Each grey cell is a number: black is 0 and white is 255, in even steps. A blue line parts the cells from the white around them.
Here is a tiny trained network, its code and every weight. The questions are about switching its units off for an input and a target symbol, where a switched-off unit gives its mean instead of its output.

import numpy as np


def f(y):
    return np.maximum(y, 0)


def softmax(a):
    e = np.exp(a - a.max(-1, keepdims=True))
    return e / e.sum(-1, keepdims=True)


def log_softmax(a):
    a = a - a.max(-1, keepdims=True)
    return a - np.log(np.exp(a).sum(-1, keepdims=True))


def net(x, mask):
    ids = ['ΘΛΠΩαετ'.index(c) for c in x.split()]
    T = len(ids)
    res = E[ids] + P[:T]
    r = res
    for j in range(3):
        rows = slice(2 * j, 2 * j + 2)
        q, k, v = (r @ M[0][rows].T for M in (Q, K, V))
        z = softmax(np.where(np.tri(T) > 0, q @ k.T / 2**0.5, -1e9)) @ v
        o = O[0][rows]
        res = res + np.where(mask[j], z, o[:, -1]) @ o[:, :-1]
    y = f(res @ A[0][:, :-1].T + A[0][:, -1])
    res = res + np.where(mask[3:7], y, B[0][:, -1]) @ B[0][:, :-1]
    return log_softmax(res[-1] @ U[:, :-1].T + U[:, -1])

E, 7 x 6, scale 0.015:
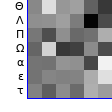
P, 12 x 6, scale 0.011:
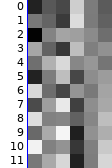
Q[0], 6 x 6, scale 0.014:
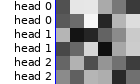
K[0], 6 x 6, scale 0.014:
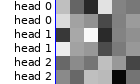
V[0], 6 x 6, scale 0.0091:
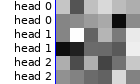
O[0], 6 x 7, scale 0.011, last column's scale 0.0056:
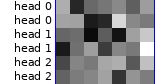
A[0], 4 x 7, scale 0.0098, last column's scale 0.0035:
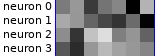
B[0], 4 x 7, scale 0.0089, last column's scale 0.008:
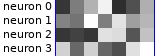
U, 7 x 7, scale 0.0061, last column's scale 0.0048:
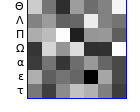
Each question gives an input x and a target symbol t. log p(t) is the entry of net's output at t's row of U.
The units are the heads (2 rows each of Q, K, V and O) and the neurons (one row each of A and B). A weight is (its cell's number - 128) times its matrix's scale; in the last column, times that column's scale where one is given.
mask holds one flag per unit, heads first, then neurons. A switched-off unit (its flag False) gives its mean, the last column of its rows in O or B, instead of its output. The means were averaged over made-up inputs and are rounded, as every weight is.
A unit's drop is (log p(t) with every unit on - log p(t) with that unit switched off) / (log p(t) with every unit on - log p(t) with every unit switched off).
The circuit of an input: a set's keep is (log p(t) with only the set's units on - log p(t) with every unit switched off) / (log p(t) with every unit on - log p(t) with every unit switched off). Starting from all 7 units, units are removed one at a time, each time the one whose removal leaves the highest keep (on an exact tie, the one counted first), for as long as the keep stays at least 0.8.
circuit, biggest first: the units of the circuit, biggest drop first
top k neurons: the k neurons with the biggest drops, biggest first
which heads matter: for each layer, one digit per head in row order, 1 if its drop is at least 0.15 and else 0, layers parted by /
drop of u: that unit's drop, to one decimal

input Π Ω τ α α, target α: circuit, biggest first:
[head 1; head 0; neuron 3]
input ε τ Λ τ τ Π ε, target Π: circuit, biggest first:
[head 1; neuron 2]
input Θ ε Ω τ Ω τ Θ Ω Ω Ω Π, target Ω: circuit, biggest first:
[head 0; head 2]
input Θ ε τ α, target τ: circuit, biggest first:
[neuron 2; head 0; head 1]
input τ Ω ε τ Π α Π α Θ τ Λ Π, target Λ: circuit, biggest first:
[head 0; head 2]
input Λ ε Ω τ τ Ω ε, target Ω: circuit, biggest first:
[head 0]
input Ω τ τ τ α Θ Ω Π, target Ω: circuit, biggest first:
[head 0; neuron 3]
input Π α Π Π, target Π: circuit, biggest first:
[head 1; neuron 3]
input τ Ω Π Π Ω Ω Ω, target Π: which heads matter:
001
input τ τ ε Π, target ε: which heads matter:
110
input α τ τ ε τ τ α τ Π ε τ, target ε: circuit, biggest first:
[head 1; head 0]
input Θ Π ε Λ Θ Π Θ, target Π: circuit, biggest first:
[head 2; neuron 1]
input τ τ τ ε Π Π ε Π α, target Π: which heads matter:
010
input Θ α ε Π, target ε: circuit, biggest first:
[head 1; head 0; neuron 3]
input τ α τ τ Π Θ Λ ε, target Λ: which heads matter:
100
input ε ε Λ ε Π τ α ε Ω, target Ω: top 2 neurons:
[neuron 0; neuron 3]
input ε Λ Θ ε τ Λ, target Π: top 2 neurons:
[neuron 1; neuron 2]
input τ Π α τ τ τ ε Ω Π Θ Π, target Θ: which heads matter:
011
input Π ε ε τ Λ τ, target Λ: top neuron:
[neuron 3]
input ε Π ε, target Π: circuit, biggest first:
[head 1; neuron 3]
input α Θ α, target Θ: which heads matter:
010
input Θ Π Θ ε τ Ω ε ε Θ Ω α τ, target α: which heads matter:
111
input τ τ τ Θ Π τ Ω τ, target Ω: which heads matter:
110
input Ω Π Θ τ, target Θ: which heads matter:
010
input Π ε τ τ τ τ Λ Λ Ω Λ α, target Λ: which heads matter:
101
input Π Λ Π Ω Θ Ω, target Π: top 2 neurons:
[neuron 1; neuron 2]
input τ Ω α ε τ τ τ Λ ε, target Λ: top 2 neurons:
[neuron 3; neuron 0]
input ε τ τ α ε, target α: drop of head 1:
0.6
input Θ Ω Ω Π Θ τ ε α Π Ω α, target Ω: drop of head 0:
0.7
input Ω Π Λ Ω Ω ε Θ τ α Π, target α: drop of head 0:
0.2
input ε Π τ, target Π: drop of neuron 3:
0.2
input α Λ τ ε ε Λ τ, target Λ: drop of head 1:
0.3
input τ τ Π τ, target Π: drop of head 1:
0.8
